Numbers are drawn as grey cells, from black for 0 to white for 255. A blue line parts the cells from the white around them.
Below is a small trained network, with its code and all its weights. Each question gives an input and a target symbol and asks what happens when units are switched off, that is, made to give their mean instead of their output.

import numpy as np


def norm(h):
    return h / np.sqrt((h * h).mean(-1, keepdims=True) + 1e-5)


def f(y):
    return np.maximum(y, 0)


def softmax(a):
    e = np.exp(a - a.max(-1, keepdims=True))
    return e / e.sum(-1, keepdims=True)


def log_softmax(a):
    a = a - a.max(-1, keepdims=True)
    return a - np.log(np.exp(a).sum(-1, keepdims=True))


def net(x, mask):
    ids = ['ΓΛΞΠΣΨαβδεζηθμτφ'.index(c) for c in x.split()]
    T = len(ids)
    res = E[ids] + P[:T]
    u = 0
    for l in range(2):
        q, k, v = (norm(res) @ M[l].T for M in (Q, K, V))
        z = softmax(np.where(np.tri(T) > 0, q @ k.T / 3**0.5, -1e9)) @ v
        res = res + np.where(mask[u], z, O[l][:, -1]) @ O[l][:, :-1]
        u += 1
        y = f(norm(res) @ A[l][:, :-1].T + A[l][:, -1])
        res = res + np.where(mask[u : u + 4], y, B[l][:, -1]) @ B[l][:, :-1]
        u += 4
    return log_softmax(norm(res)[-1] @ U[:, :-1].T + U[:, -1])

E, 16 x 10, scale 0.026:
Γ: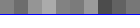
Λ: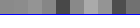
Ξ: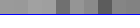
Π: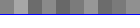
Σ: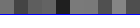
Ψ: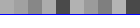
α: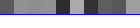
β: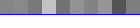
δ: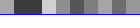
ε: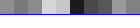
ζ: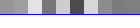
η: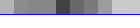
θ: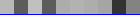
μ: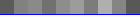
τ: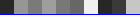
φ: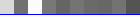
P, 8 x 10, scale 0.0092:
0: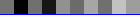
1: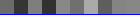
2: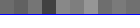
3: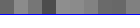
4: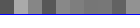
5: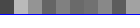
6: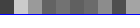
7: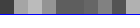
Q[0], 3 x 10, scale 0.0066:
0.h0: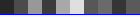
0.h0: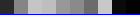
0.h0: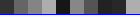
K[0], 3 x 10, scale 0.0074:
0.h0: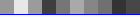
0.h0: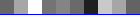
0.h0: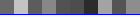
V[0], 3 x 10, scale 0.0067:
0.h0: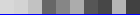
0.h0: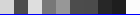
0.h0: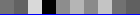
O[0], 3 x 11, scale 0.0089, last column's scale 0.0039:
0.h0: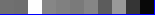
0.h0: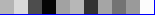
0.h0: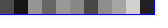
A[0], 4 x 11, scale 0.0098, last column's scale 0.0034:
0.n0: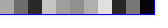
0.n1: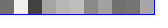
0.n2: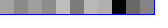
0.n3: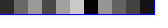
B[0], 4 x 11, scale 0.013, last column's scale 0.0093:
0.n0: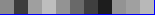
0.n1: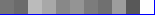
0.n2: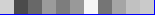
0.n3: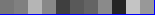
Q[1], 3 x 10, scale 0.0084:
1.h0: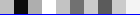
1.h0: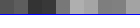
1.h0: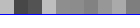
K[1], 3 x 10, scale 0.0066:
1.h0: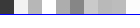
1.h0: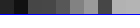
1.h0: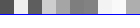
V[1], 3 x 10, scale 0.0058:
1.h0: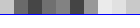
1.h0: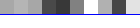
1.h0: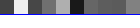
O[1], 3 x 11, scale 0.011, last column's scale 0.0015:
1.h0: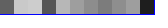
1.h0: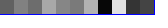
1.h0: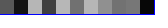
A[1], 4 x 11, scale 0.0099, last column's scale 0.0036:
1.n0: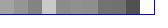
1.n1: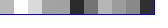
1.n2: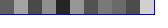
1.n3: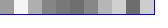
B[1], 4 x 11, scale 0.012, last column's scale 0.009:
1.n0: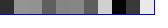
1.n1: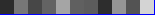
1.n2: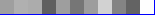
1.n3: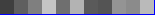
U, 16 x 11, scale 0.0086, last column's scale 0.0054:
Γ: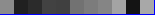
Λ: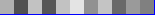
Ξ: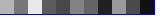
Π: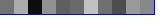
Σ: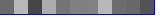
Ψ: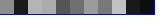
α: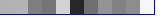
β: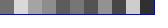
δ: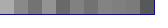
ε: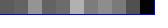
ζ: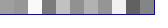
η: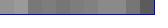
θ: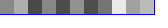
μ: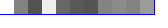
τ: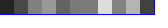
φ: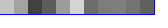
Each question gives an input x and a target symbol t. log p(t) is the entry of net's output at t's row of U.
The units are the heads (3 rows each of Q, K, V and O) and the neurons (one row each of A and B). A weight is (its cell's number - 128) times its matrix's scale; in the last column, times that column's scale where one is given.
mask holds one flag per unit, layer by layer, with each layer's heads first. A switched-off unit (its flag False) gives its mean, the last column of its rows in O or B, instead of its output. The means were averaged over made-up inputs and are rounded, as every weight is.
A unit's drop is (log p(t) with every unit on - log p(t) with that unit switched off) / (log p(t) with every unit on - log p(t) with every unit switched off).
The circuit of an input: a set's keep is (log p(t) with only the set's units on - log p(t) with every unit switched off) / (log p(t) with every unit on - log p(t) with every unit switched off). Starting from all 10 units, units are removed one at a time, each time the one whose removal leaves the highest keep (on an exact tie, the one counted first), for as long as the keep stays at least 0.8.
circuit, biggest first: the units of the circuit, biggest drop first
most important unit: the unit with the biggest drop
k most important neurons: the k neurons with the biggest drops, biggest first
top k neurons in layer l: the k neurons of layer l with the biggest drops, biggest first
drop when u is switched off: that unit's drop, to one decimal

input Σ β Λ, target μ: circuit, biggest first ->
[0.n0 1.h0]
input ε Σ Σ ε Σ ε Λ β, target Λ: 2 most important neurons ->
[0.n0 0.n2]
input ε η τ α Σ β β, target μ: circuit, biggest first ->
[0.n0]
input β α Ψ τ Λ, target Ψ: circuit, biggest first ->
[1.h0 0.n0]
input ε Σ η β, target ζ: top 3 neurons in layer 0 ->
[0.n0 0.n1 0.n2]
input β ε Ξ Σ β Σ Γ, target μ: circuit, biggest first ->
[1.h0 0.n1]
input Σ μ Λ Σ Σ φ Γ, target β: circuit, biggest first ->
[0.h0 0.n3 0.n1]
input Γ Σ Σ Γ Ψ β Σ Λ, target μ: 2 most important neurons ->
[0.n2 0.n0]
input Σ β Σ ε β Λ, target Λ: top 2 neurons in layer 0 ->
[0.n0 0.n2]
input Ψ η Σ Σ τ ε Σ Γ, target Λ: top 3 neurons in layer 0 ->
[0.n2 0.n1 0.n0]
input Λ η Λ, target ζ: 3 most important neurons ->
[0.n2 0.n0 0.n1]
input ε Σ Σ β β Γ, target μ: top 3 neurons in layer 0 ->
[0.n2 0.n0 0.n1]
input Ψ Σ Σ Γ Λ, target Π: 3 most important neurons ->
[0.n2 0.n1 1.n0]
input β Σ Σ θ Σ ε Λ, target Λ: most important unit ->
0.n2
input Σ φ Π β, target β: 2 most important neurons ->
[0.n3 0.n0]
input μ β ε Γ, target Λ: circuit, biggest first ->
[1.h0 0.n0]
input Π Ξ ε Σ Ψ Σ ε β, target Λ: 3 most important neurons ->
[0.n0 0.n2 1.n0]
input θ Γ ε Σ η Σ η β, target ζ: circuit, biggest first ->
[1.h0 0.n2]
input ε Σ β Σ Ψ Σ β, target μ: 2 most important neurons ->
[0.n0 0.n2]
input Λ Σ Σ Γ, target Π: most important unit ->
0.n1
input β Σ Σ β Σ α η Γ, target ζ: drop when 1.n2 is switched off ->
-0.1
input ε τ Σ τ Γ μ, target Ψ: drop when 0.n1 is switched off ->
-0.1
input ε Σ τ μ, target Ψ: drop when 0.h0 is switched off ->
0.6
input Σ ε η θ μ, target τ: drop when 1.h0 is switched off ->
-0.1
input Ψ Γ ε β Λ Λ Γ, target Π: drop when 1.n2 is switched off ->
0.2
